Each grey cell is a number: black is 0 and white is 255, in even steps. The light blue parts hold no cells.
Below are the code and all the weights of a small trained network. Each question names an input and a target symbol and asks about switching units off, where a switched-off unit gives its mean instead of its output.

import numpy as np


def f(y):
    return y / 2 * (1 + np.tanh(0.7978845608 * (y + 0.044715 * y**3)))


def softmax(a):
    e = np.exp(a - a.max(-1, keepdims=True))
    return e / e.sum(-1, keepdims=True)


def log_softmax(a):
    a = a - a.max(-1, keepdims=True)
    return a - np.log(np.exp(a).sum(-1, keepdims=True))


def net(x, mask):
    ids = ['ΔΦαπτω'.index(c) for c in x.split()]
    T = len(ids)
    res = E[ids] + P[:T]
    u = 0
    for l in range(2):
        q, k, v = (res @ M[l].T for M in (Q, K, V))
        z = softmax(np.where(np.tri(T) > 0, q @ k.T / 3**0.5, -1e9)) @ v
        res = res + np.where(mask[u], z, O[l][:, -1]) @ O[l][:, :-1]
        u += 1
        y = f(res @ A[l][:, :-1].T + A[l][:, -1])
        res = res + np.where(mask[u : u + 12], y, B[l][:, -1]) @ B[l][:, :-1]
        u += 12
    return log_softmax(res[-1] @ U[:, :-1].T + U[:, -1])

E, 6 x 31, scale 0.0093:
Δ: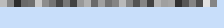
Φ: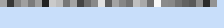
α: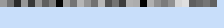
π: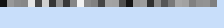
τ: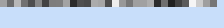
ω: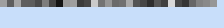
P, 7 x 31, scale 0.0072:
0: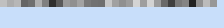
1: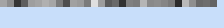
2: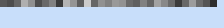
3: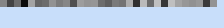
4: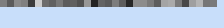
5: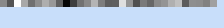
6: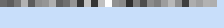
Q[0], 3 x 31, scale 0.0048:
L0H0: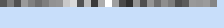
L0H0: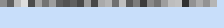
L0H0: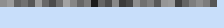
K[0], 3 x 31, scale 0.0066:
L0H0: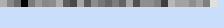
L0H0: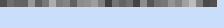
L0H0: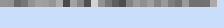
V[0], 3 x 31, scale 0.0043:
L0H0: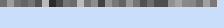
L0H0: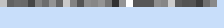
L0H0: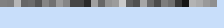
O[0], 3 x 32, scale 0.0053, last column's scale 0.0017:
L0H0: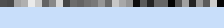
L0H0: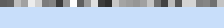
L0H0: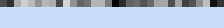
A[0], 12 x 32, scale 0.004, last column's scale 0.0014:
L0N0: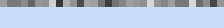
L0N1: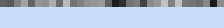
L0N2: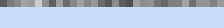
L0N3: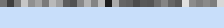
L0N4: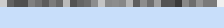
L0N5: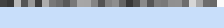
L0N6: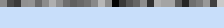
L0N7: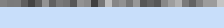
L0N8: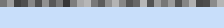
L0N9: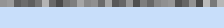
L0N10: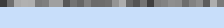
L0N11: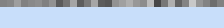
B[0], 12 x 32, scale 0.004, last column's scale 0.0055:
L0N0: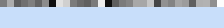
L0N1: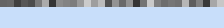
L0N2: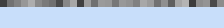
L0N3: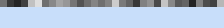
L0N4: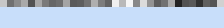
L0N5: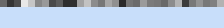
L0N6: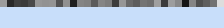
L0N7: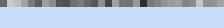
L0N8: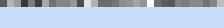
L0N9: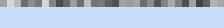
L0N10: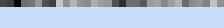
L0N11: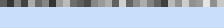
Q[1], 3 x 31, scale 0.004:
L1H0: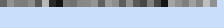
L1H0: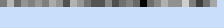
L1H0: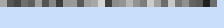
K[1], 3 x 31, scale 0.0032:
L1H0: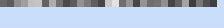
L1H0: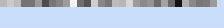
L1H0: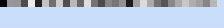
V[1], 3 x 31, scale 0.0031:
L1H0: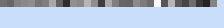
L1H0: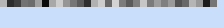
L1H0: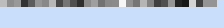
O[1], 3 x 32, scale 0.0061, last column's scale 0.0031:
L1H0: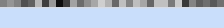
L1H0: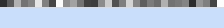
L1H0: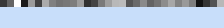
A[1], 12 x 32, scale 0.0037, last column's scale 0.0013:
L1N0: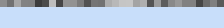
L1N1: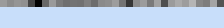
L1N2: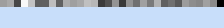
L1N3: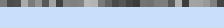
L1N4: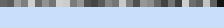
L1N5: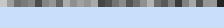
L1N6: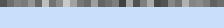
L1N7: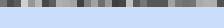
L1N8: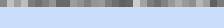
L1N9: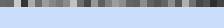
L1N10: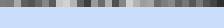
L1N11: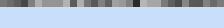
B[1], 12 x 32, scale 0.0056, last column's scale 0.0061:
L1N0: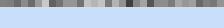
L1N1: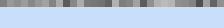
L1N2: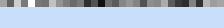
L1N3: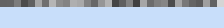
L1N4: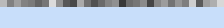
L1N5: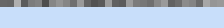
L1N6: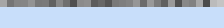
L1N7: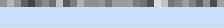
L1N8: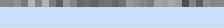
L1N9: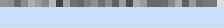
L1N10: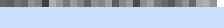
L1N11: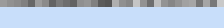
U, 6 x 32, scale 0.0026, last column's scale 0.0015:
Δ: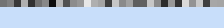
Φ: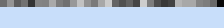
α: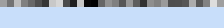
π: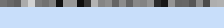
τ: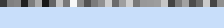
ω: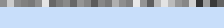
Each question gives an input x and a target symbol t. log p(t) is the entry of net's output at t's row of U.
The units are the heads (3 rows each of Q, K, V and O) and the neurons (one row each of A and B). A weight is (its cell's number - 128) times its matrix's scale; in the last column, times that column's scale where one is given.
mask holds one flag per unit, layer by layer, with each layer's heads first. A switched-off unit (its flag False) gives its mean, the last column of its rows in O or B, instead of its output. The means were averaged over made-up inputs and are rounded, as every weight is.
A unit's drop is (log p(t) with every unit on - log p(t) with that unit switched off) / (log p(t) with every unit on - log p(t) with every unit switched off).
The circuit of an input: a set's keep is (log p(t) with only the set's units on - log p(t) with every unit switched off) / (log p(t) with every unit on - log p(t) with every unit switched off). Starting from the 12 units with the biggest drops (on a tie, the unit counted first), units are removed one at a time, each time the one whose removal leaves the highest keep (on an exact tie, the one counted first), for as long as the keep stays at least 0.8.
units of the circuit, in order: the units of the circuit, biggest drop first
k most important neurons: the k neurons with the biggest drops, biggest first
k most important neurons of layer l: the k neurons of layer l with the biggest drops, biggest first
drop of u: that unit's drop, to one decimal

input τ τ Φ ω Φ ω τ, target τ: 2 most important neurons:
L0N6; L1N7
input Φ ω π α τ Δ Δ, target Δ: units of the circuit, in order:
L0H0; L1N2
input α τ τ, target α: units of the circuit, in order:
L1H0; L1N4; L0H0
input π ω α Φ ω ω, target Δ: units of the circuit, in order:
L0H0; L1H0
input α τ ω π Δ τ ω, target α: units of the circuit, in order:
L0H0
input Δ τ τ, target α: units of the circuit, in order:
L1H0; L1N4
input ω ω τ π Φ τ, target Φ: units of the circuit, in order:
L0H0; L1H0; L1N3; L0N5
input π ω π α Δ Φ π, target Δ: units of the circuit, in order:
L0H0; L0N8
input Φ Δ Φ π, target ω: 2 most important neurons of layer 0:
L0N5; L0N0
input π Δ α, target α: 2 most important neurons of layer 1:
L1N2; L1N5
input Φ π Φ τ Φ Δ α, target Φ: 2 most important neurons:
L1N3; L0N1
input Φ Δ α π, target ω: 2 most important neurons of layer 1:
L1N1; L1N10
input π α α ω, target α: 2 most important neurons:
L1N2; L1N5
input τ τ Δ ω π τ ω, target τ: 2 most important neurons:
L1N7; L1N3
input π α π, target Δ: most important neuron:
L0N8
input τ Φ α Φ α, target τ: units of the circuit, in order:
L1H0; L0H0; L1N10
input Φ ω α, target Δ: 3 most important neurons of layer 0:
L0N0; L0N1; L0N6
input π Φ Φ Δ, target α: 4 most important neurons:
L1N2; L1N5; L0N7; L0N4
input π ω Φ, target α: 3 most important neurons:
L1N2; L0N7; L0N4
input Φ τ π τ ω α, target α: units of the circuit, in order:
L0H0
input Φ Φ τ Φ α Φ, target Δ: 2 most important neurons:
L0N1; L0N0
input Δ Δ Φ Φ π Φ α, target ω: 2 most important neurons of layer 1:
L1N1; L1N8
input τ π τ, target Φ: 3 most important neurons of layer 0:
L0N6; L0N0; L0N5
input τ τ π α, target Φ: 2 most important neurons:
L1N3; L0N6
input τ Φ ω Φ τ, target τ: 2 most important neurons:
L0N6; L1N10
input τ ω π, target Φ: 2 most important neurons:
L1N3; L0N6
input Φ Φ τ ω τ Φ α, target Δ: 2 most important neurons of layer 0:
L0N1; L0N0
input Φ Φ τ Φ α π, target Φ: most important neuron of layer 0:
L0N5
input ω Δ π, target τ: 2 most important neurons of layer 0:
L0N5; L0N10
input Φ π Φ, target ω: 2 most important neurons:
L1N1; L1N0
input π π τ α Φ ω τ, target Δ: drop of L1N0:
0.0
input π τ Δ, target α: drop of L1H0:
1.1
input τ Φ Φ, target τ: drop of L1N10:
0.3
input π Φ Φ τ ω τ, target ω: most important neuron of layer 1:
L1N1
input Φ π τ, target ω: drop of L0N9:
0.2
